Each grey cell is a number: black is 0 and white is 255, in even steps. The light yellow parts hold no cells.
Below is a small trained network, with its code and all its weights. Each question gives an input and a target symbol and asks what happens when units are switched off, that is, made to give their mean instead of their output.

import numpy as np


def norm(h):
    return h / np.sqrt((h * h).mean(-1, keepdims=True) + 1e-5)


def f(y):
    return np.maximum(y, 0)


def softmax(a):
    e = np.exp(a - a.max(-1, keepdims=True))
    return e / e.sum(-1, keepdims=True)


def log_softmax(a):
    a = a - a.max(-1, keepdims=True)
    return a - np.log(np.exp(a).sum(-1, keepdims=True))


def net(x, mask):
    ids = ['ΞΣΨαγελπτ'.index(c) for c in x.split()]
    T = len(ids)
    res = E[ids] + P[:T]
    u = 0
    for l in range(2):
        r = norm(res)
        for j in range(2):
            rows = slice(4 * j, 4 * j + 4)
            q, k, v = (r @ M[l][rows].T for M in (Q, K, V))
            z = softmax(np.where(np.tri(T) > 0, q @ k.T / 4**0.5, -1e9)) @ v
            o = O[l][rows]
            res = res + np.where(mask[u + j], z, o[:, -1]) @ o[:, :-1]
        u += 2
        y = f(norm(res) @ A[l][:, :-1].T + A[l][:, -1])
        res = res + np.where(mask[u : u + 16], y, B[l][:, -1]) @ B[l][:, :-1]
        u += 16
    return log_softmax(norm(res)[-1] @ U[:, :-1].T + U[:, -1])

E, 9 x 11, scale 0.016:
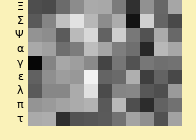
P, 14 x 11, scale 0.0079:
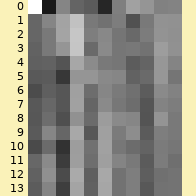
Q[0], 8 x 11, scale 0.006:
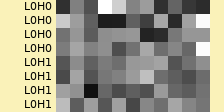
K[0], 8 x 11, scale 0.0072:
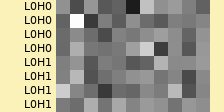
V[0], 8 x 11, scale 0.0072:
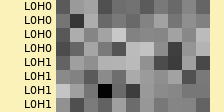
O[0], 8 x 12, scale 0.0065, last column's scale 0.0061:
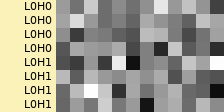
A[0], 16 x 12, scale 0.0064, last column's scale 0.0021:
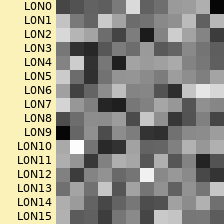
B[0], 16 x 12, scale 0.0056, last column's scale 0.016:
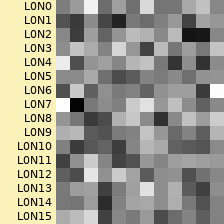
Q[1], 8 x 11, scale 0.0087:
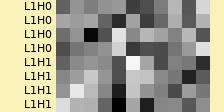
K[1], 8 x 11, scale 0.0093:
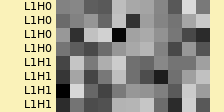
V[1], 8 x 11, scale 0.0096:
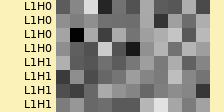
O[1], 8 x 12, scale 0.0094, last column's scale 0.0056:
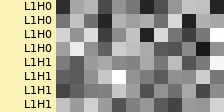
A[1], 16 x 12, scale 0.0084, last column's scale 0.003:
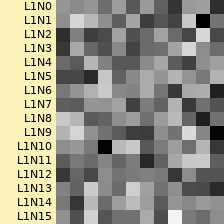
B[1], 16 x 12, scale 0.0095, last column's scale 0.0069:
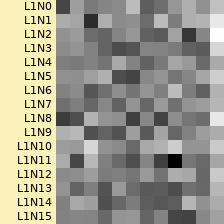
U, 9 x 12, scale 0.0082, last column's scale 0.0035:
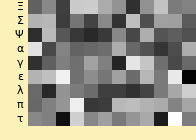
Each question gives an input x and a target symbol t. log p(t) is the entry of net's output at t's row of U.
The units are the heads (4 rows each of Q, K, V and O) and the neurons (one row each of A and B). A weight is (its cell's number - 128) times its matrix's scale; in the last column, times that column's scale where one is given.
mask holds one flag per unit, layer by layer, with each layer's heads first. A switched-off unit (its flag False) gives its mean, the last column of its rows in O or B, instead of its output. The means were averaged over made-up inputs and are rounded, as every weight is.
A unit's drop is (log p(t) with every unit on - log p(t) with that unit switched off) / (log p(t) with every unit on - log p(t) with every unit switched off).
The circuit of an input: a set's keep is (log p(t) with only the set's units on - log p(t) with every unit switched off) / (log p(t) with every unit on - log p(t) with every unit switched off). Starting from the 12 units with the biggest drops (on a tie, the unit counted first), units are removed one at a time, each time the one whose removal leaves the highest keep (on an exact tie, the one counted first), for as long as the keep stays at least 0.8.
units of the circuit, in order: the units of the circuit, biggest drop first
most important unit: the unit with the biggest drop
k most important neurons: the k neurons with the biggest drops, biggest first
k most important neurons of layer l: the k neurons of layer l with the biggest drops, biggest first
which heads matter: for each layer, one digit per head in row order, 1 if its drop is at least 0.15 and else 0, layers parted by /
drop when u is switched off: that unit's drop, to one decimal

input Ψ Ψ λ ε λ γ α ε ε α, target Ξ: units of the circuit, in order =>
L0H1; L1H0
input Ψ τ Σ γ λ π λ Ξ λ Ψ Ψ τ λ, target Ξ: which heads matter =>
01 / 01
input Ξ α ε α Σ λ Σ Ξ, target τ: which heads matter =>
11 / 10
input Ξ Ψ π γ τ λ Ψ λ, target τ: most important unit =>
L0H1
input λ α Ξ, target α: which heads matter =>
01 / 10
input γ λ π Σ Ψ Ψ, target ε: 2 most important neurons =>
L0N6; L0N3
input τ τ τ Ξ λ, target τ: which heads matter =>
01 / 11
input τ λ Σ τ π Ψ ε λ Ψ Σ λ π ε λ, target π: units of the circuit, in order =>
L1H0; L0H1
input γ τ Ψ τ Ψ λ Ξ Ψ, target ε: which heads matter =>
11 / 01
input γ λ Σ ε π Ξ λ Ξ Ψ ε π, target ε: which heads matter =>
11 / 10
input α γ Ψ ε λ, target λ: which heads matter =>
11 / 10
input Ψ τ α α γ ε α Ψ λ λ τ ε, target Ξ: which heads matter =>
11 / 01
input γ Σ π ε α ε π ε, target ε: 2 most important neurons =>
L0N6; L0N3
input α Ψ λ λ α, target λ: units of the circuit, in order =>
L1H0; L0H1; L0N2
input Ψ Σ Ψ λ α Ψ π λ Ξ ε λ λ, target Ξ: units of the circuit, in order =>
L0H1; L1H0
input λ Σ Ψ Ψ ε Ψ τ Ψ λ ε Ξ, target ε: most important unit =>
L0N13
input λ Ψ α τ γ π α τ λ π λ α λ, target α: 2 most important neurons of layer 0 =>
L0N6; L0N7
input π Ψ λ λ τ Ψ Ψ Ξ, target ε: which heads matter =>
01 / 00
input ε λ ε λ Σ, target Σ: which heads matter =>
01 / 00
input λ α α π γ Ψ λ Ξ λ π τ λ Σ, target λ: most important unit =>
L0N6
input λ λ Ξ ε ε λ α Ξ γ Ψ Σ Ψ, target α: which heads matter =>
01 / 10
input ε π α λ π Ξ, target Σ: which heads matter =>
00 / 00
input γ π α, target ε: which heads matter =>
11 / 10
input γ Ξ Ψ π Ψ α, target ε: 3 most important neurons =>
L0N6; L0N3; L1N10
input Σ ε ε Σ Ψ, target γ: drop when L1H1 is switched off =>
0.2
